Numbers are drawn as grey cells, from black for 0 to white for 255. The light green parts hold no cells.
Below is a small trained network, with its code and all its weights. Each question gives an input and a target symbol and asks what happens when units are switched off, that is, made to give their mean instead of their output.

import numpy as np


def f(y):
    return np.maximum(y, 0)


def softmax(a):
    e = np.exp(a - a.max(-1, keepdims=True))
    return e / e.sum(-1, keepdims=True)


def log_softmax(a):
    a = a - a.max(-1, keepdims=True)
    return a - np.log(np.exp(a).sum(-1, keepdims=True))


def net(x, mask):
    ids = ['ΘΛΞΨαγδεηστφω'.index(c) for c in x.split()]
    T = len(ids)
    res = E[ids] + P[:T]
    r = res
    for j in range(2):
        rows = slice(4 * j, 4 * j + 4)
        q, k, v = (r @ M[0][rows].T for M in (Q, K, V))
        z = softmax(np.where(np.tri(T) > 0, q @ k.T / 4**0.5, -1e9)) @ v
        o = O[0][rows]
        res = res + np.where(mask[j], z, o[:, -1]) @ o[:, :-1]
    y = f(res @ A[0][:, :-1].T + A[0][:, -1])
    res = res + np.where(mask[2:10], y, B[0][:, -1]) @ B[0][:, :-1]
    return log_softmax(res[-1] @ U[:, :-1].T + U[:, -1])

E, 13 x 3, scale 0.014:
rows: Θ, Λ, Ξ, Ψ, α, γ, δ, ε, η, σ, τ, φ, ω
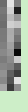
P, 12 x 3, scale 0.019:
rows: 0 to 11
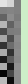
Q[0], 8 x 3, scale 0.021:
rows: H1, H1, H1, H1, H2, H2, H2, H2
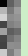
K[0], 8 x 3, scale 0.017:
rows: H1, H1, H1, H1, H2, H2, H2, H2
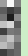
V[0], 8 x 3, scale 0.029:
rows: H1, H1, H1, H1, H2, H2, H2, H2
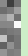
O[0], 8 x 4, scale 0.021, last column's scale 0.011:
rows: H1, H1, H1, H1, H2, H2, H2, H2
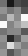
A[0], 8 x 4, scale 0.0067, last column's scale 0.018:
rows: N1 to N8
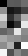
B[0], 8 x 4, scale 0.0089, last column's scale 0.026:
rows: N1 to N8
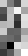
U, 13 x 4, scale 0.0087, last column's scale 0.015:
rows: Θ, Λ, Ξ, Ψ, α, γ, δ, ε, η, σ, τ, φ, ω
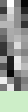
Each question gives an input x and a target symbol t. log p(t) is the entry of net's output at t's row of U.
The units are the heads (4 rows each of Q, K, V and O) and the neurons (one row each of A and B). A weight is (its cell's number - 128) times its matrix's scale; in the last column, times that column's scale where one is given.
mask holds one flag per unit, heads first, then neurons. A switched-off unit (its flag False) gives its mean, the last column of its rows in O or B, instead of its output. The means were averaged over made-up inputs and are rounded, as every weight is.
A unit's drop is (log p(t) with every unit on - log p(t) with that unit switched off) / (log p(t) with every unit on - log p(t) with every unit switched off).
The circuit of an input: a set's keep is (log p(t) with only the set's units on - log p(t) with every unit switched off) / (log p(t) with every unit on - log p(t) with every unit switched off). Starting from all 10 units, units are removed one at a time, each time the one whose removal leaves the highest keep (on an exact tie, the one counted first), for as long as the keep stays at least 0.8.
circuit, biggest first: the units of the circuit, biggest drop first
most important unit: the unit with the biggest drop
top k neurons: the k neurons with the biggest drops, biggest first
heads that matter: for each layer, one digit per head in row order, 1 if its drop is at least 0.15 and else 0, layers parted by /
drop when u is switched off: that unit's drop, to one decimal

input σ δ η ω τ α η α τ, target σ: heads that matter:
11
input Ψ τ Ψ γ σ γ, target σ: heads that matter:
11
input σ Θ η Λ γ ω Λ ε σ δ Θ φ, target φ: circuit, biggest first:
(H1 N4)
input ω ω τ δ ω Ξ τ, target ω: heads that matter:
01
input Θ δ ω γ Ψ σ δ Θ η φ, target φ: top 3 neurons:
(N4 N3 N7)
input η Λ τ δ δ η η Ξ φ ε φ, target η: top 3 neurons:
(N8 N4 N1)
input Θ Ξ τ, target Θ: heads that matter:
10
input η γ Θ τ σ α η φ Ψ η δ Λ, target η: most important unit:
H2
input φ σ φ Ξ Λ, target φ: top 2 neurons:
(N4 N3)
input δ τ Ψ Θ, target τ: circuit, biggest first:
(H1 N1)
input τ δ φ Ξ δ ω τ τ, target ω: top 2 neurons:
(N4 N2)
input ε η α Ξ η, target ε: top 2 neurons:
(N4 N7)
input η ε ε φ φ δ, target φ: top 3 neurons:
(N4 N3 N7)
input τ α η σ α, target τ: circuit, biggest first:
(H2)
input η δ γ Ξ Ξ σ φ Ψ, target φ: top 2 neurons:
(N7 N3)
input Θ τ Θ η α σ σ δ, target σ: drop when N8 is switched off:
-0.2
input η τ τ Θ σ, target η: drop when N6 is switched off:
0.0
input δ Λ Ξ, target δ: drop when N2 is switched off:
-0.1
